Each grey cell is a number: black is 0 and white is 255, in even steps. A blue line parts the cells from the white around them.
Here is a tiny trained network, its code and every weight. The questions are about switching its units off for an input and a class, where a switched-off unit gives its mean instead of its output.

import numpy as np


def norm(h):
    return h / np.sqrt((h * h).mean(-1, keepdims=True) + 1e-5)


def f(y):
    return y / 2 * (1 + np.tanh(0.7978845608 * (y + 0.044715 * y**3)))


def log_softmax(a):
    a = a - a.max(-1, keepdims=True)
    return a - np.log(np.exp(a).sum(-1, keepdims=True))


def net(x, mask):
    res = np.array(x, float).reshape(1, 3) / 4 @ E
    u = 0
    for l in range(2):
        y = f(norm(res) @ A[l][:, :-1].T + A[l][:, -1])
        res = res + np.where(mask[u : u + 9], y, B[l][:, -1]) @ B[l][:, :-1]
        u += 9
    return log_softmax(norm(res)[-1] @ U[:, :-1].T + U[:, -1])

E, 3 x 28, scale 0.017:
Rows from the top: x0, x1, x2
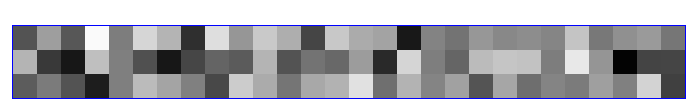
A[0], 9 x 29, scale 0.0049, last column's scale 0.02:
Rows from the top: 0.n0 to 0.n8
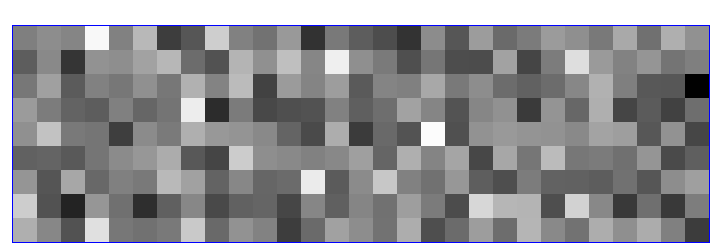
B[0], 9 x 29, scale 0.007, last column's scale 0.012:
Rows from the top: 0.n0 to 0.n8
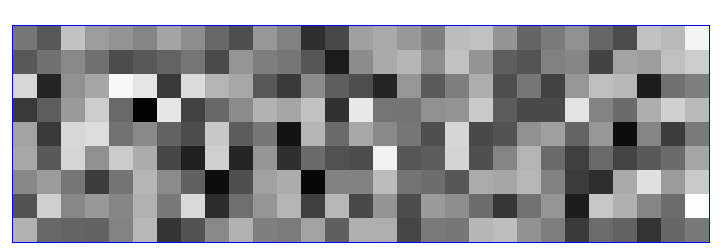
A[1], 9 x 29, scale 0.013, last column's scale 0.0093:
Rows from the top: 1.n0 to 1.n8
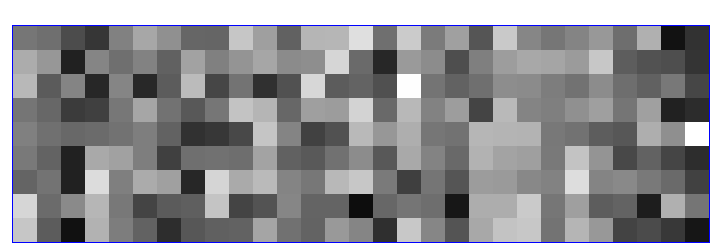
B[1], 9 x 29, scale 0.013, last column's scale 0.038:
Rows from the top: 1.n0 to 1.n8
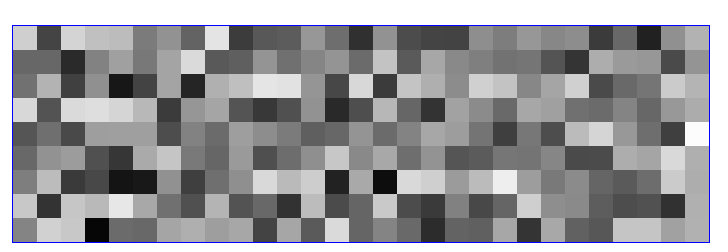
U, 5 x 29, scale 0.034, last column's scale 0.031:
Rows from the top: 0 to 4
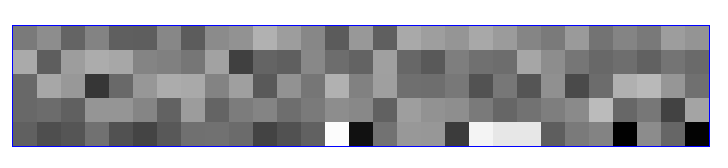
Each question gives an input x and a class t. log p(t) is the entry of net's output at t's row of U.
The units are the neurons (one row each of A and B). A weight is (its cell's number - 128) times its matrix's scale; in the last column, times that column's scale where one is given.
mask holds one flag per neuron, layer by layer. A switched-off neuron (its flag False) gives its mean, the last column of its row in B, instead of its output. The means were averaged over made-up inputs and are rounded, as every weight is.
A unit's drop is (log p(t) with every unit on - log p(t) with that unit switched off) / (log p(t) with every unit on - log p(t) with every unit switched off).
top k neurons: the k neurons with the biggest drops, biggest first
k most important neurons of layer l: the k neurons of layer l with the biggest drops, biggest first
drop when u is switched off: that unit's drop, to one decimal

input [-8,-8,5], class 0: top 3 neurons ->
1.n2; 0.n7; 1.n8
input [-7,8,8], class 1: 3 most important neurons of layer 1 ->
1.n0; 1.n3; 1.n6
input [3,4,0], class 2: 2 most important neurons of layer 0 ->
0.n3; 0.n6
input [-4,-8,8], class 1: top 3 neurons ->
1.n0; 0.n7; 1.n8
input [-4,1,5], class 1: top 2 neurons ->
1.n0; 1.n3
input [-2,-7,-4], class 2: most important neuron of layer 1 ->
1.n7
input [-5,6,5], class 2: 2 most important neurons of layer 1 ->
1.n8; 1.n5
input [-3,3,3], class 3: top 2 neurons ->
0.n7; 1.n6
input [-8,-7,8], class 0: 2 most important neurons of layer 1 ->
1.n2; 1.n7
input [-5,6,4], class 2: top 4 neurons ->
1.n8; 1.n5; 0.n1; 1.n6
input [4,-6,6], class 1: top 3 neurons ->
0.n7; 1.n8; 0.n0
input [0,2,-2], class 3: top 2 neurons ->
0.n7; 1.n2
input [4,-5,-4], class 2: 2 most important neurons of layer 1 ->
1.n7; 1.n2
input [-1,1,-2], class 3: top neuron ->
1.n2
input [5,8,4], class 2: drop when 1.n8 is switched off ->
0.4
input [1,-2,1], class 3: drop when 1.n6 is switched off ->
0.1
